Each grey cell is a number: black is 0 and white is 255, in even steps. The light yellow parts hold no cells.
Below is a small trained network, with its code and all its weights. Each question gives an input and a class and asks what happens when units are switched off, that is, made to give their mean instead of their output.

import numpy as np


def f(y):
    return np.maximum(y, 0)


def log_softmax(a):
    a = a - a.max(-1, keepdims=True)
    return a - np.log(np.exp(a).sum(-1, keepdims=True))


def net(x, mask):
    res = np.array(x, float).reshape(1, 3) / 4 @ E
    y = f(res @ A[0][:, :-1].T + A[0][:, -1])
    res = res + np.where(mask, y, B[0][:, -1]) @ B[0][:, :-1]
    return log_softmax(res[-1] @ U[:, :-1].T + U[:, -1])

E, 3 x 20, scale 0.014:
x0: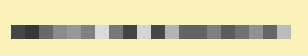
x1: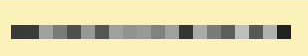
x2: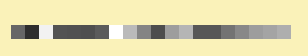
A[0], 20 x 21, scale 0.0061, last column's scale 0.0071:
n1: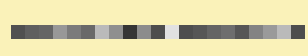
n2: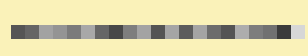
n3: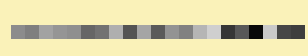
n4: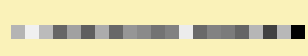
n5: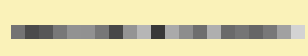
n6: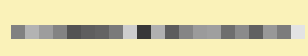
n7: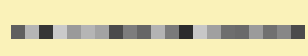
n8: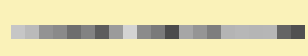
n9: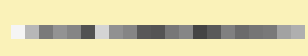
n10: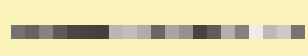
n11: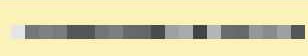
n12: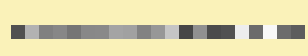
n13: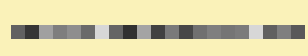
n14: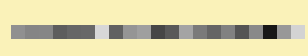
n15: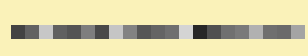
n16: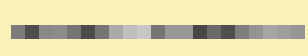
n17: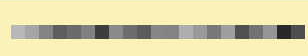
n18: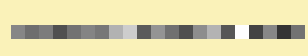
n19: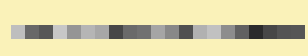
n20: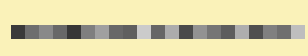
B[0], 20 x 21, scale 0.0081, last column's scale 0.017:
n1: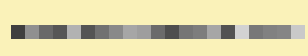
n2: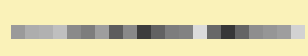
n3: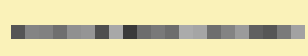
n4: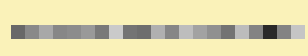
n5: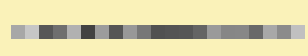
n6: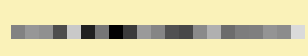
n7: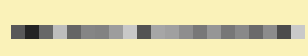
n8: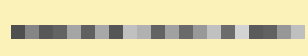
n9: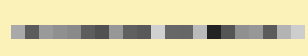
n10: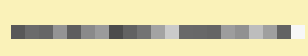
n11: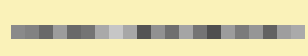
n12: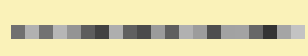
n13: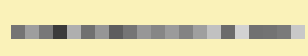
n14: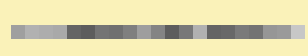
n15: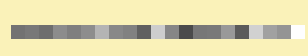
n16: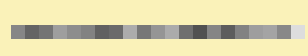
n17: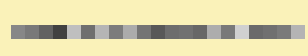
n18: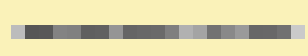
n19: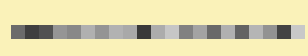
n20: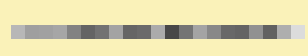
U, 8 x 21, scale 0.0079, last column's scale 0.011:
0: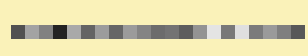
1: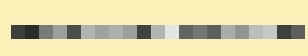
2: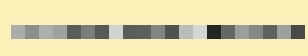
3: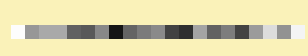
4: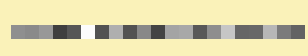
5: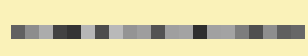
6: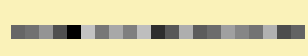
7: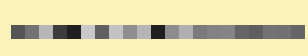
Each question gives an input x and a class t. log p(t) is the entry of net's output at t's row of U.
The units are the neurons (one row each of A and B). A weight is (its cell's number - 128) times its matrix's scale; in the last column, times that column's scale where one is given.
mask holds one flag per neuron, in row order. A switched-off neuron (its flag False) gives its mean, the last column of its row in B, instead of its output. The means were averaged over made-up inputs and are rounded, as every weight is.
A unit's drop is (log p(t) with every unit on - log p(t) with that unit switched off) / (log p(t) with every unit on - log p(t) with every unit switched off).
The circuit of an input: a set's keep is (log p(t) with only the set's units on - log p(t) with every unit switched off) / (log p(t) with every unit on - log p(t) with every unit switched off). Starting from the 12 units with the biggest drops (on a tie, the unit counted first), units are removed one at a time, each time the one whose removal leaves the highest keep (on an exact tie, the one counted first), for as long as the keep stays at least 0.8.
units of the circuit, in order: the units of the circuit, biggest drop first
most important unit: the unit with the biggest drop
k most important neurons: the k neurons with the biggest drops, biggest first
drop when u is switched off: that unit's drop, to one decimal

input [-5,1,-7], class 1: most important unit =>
n19
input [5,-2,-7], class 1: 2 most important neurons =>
n19, n7
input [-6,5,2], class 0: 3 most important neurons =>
n6, n8, n17
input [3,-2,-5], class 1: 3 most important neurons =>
n19, n7, n6
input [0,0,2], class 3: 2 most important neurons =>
n19, n7
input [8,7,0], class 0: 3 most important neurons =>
n13, n1, n5
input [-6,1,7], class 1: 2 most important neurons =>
n15, n10
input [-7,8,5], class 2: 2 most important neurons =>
n12, n18
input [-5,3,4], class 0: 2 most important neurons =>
n6, n8
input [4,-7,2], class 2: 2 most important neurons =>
n4, n9
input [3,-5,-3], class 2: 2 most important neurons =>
n6, n4
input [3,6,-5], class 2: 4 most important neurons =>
n20, n10, n2, n15
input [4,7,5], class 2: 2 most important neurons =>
n20, n12
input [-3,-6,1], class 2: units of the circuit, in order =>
n4
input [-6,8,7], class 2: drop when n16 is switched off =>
-0.1
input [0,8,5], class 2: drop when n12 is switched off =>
0.2
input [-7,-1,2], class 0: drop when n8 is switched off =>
0.1
